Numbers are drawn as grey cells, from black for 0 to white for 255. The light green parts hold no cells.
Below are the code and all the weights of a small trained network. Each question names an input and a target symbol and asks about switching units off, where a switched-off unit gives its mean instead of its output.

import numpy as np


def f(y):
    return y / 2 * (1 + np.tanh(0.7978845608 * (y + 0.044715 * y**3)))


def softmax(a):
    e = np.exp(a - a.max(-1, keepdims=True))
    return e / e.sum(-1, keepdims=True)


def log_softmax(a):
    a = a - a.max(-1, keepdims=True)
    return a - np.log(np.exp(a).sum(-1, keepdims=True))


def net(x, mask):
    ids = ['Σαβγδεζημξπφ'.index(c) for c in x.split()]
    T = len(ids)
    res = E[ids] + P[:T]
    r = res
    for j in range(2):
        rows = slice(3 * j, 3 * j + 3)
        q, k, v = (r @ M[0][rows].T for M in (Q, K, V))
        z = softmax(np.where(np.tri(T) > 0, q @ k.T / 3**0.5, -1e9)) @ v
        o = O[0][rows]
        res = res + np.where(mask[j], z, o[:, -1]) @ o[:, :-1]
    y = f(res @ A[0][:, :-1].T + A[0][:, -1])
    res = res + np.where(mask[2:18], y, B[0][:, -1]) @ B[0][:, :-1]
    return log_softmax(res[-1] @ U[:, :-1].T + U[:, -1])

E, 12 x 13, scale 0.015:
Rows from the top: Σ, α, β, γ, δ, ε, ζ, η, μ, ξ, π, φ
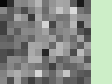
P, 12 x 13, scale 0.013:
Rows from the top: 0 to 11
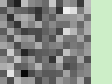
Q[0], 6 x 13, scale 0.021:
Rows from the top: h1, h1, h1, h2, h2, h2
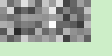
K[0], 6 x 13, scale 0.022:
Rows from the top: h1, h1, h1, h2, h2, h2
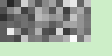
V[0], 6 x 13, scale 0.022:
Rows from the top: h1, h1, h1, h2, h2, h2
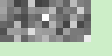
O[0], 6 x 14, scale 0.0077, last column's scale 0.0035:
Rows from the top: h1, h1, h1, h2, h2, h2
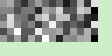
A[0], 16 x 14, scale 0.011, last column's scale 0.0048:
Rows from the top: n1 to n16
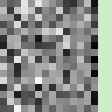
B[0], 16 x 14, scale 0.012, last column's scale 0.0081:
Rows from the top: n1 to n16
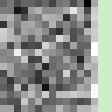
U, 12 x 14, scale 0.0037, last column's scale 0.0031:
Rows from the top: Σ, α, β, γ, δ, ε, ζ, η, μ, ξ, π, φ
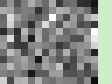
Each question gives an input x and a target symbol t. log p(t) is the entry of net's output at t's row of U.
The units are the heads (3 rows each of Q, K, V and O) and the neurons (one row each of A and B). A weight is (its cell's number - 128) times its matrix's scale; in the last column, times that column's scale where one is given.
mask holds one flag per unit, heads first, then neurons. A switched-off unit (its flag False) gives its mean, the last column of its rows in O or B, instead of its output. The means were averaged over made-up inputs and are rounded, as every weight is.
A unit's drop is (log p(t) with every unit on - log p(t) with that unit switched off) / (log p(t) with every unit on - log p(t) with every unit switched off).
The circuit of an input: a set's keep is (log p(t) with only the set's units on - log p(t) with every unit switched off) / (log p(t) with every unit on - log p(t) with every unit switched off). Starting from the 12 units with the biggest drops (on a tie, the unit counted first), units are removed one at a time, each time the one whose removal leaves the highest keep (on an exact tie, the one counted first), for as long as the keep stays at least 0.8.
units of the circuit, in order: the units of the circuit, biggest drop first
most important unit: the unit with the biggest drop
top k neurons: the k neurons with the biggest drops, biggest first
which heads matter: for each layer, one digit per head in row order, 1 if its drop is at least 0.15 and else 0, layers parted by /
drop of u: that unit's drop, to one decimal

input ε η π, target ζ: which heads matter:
10
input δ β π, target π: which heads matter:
11
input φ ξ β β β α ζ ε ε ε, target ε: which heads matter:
10
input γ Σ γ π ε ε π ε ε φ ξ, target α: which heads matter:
01
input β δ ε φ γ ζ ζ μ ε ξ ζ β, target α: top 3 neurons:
[n16, n6, n2]
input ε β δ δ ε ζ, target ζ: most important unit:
h1
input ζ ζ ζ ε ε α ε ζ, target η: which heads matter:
01
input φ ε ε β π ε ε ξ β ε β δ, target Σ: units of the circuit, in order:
[h2, h1]
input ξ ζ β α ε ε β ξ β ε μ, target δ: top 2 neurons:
[n15, n14]
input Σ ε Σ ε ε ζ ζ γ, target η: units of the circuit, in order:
[h2, n6, n13, n4]
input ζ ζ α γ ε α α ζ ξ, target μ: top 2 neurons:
[n9, n13]
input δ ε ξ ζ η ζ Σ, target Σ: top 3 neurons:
[n1, n14, n6]
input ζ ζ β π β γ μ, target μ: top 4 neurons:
[n12, n11, n14, n2]
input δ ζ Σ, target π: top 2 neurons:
[n7, n14]
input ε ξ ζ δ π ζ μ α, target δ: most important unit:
n15
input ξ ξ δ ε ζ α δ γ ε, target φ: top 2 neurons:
[n8, n9]
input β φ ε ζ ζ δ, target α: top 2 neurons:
[n6, n16]
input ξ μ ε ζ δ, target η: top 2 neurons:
[n6, n13]
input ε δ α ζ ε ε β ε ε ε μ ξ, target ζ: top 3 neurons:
[n2, n13, n7]
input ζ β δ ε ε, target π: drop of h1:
0.6
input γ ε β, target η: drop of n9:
0.1
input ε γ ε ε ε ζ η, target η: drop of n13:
-0.1
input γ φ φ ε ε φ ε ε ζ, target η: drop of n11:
0.0
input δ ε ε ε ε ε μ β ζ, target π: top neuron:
[n12]
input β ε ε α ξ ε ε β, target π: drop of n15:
0.1
